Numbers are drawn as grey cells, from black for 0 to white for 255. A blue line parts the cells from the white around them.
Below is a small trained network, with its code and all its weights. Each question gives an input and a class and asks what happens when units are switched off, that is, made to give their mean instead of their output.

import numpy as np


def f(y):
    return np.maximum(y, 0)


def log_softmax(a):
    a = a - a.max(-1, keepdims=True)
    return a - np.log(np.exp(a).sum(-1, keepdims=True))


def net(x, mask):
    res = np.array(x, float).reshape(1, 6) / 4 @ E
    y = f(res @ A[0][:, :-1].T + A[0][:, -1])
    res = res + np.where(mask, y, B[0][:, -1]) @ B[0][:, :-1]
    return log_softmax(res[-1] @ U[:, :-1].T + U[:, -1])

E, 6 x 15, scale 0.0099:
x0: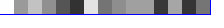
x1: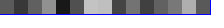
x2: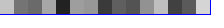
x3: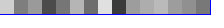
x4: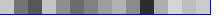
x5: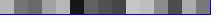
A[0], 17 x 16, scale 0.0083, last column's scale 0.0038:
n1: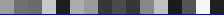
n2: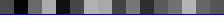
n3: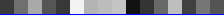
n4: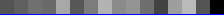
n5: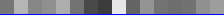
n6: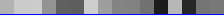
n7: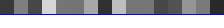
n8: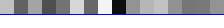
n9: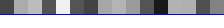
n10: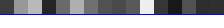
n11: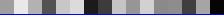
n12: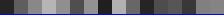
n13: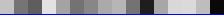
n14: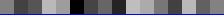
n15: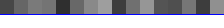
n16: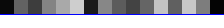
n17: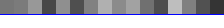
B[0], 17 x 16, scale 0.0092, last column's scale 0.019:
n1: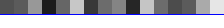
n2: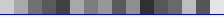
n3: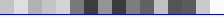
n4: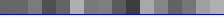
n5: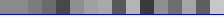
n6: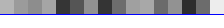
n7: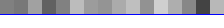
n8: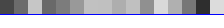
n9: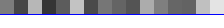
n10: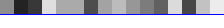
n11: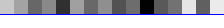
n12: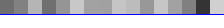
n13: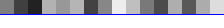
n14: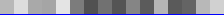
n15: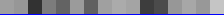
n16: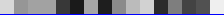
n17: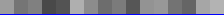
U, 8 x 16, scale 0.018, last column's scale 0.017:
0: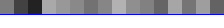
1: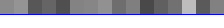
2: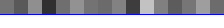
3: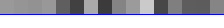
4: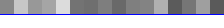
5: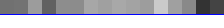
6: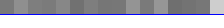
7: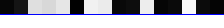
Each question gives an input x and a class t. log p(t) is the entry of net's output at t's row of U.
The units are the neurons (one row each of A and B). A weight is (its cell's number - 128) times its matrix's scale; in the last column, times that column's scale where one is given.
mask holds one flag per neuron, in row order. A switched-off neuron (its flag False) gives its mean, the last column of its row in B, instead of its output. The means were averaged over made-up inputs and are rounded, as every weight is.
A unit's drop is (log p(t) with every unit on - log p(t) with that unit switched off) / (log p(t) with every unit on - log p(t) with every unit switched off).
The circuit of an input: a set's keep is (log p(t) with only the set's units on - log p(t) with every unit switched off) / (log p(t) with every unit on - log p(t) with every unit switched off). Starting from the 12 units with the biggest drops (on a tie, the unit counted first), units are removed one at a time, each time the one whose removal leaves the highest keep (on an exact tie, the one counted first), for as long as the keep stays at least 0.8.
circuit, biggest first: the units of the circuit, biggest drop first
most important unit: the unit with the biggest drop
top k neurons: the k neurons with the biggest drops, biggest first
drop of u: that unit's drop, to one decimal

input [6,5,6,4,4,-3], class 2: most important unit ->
n1
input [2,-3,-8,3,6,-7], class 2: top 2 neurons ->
[n9; n10]
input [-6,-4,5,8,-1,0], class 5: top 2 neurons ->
[n8; n6]
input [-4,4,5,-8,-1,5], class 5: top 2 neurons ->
[n12; n7]
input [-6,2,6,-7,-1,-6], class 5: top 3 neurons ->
[n12; n7; n9]
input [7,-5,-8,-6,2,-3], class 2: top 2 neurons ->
[n9; n16]
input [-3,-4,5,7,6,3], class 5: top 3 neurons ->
[n8; n10; n15]
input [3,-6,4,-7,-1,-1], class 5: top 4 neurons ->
[n12; n7; n2; n15]
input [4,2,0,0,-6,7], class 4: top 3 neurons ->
[n14; n13; n16]
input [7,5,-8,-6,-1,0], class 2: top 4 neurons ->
[n9; n16; n4; n17]
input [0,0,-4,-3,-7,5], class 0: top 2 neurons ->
[n10; n3]
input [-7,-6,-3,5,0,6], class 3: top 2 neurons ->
[n16; n3]
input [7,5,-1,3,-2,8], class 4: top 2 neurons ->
[n14; n16]
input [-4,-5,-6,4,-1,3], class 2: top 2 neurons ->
[n9; n2]
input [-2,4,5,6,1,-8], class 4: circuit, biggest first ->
[n3]
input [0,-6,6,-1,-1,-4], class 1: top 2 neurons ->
[n11; n9]
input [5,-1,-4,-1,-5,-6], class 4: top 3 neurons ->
[n3; n16; n13]
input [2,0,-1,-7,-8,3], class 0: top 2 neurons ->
[n10; n8]
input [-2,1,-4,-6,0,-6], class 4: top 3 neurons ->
[n3; n8; n1]
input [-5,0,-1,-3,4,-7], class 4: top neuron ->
[n3]
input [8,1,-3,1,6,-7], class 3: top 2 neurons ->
[n6; n10]
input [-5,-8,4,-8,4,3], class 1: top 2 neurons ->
[n11; n8]
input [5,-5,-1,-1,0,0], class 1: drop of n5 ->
0.2
